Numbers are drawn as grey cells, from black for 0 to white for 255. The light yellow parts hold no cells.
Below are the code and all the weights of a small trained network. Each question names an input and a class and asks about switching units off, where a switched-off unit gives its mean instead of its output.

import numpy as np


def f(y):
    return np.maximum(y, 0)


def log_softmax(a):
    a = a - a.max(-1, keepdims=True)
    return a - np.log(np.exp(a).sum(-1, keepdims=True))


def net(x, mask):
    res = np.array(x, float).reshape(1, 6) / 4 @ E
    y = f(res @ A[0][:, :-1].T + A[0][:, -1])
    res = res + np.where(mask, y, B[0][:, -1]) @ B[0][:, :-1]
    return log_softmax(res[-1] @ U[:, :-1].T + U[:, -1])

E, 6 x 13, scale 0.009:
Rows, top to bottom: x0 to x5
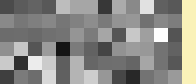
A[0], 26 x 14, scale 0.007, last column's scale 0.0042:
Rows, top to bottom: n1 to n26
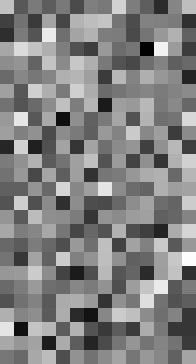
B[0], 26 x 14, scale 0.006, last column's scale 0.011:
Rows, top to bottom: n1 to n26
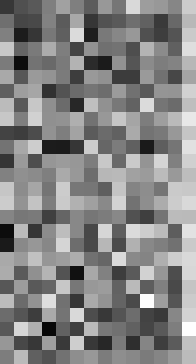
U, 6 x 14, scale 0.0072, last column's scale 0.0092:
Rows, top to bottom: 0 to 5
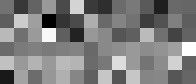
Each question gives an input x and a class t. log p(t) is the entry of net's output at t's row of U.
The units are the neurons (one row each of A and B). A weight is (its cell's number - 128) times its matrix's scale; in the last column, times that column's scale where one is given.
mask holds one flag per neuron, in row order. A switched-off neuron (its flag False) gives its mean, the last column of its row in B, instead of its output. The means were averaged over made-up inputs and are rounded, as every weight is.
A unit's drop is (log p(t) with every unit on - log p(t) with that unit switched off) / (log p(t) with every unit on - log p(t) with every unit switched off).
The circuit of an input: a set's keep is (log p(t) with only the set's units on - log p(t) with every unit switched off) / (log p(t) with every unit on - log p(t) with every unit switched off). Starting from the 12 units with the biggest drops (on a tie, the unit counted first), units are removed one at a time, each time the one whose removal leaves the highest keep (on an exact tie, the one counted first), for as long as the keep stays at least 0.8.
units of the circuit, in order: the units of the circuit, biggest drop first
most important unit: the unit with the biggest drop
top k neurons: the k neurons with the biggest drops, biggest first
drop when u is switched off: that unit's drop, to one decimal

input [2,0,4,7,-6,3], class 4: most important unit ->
n15
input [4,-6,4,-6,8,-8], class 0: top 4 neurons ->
(n25, n23, n10, n11)
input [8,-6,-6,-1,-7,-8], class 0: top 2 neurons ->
(n23, n25)
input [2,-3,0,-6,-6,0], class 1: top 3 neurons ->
(n11, n9, n15)
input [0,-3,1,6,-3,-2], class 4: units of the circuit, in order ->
(n15, n9)
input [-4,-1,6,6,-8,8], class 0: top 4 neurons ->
(n3, n2, n24, n5)
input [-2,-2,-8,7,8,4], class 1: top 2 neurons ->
(n24, n7)
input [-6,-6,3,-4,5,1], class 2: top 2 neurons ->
(n20, n4)
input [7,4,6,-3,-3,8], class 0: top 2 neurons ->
(n3, n2)
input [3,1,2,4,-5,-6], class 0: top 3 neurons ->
(n23, n25, n24)
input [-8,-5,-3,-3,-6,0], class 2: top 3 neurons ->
(n20, n4, n24)
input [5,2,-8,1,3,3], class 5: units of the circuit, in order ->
(n17, n12)
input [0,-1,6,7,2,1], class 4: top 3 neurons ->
(n15, n9, n17)
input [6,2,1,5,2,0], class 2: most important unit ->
n22
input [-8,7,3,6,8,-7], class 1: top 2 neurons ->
(n24, n16)
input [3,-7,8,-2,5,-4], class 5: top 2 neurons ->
(n21, n18)
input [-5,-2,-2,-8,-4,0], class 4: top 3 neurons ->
(n19, n14, n24)
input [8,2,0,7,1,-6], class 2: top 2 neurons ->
(n22, n8)
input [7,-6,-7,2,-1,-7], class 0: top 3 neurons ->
(n23, n25, n20)
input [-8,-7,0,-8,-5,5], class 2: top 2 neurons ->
(n20, n4)
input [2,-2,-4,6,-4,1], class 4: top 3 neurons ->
(n15, n9, n24)
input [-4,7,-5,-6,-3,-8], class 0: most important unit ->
n23
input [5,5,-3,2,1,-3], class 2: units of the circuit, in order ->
(n22, n8)
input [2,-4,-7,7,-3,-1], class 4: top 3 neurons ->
(n15, n9, n18)
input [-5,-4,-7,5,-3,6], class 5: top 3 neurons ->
(n17, n12, n25)
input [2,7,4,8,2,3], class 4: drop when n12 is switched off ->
0.0
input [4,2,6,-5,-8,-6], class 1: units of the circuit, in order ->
(n11)
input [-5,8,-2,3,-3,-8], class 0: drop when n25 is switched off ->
0.1
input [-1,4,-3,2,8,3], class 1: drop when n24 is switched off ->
0.4
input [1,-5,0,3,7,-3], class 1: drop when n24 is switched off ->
0.5
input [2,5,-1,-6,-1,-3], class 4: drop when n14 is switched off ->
0.2
